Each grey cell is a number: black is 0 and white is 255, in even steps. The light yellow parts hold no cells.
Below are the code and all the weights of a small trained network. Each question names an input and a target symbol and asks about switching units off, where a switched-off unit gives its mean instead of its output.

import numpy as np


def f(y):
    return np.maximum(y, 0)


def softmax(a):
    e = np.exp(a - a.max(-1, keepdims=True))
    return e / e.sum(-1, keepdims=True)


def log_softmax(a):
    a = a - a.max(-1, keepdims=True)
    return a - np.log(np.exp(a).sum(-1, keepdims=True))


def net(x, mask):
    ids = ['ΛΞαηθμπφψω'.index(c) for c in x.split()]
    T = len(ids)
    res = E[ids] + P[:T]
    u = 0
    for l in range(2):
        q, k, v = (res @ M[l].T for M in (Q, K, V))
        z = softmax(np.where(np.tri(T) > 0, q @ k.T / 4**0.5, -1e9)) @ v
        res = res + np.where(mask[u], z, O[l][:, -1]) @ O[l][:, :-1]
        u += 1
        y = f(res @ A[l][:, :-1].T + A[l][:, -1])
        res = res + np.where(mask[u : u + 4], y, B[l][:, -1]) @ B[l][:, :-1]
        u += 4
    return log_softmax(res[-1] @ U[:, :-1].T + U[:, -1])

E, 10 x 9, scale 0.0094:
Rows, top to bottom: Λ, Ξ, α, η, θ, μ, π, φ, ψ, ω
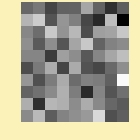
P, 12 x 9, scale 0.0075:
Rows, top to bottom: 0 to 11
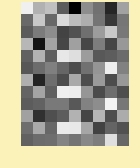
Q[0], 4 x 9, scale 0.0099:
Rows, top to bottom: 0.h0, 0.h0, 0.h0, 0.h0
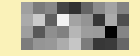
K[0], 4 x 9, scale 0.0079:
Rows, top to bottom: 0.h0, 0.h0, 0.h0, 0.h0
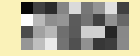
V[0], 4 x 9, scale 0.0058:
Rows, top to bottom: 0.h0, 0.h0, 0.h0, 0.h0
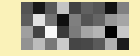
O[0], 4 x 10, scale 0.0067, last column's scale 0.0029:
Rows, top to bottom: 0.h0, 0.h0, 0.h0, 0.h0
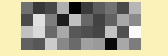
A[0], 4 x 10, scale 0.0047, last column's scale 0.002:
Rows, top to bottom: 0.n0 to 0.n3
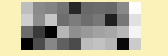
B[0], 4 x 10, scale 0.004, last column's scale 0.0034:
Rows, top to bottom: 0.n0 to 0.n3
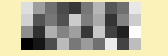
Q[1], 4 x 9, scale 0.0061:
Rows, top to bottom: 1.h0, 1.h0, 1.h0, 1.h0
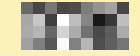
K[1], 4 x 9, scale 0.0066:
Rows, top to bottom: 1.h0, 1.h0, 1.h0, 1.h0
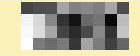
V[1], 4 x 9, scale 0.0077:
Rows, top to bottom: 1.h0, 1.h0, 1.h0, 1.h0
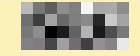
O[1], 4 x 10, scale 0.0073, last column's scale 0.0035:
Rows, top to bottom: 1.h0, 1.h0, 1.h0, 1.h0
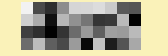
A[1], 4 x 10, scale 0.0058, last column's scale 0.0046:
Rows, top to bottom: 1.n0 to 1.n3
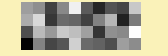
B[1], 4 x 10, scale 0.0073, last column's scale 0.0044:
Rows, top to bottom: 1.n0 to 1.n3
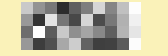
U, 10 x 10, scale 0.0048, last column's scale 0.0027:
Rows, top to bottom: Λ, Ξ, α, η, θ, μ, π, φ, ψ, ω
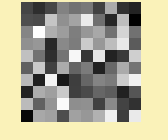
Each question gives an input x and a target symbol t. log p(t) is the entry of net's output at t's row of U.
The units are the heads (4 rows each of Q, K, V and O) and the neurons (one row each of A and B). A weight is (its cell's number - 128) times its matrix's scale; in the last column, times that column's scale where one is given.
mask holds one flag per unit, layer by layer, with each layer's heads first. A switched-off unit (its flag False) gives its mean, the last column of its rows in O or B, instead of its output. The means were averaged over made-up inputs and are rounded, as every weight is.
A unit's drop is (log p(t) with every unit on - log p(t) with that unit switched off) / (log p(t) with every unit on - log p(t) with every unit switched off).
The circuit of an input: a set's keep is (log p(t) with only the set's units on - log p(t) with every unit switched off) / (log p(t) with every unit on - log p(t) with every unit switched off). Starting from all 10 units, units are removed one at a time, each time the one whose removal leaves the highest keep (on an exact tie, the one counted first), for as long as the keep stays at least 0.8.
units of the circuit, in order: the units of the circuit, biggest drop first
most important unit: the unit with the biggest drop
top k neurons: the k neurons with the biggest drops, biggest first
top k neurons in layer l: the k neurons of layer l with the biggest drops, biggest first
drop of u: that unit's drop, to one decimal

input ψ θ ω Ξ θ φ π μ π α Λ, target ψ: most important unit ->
0.h0
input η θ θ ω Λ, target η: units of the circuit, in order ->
1.h0; 0.h0; 1.n0
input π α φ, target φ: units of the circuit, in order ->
1.h0; 1.n0
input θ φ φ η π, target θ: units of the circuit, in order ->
1.h0; 0.n2; 1.n1
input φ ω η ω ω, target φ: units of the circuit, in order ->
1.h0; 0.h0
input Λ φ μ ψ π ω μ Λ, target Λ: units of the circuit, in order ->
1.h0; 0.h0; 1.n3
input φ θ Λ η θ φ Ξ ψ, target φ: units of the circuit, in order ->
1.h0; 0.h0
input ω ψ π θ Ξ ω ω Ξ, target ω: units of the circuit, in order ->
1.h0; 1.n3
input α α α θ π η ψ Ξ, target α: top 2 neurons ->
1.n2; 1.n0
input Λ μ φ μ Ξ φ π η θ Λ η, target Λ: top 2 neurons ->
0.n0; 1.n3
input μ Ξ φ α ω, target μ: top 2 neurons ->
1.n2; 1.n3
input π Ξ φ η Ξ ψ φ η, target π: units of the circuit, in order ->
0.h0; 1.n1; 1.h0; 1.n0
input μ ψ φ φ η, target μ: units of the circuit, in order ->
1.h0; 0.h0
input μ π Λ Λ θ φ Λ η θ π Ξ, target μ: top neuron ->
1.n2
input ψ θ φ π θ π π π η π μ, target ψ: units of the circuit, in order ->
0.h0; 1.h0
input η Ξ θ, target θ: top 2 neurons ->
1.n3; 1.n1
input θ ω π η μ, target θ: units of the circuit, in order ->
1.h0; 1.n3; 1.n0
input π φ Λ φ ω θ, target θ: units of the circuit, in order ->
0.h0; 1.h0; 1.n1; 1.n3
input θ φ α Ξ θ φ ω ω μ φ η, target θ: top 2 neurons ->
1.n3; 1.n1
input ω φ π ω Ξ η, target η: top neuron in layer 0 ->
0.n3
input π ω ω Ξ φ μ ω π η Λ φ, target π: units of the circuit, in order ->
1.n1; 0.h0; 1.h0; 1.n0
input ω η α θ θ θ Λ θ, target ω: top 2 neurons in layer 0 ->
0.n0; 0.n1
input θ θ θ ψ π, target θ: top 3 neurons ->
0.n2; 1.n1; 1.n3
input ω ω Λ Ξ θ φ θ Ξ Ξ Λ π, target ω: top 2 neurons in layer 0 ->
0.n0; 0.n1
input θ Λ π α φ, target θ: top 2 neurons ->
1.n3; 1.n0
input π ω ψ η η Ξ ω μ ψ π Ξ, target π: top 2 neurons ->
1.n1; 1.n0
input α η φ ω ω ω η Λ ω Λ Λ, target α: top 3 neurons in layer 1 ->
1.n2; 1.n0; 1.n3
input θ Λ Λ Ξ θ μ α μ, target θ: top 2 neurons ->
1.n3; 1.n0
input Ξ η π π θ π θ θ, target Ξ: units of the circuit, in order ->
0.h0
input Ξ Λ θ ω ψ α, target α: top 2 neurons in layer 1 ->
1.n2; 1.n3
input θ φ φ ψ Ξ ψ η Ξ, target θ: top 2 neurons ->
1.n3; 1.n0
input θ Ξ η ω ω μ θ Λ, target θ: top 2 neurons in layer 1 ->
1.n3; 1.n0
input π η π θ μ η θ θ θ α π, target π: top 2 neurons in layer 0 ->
0.n0; 0.n2
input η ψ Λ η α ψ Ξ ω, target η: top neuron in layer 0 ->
0.n2
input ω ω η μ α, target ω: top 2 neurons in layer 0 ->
0.n0; 0.n1
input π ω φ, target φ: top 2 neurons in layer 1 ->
1.n0; 1.n1
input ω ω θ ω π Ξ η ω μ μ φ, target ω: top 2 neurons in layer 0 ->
0.n0; 0.n1
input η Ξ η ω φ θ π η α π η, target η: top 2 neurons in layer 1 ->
1.n0; 1.n2
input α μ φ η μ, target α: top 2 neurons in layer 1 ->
1.n2; 1.n0
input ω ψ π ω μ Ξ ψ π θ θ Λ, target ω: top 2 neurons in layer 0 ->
0.n0; 0.n1
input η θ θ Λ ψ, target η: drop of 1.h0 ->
0.5
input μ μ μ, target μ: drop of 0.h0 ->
0.2
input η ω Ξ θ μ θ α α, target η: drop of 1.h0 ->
0.6
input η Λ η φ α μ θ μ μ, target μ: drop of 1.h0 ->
0.7
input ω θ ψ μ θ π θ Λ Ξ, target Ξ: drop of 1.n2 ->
0.0
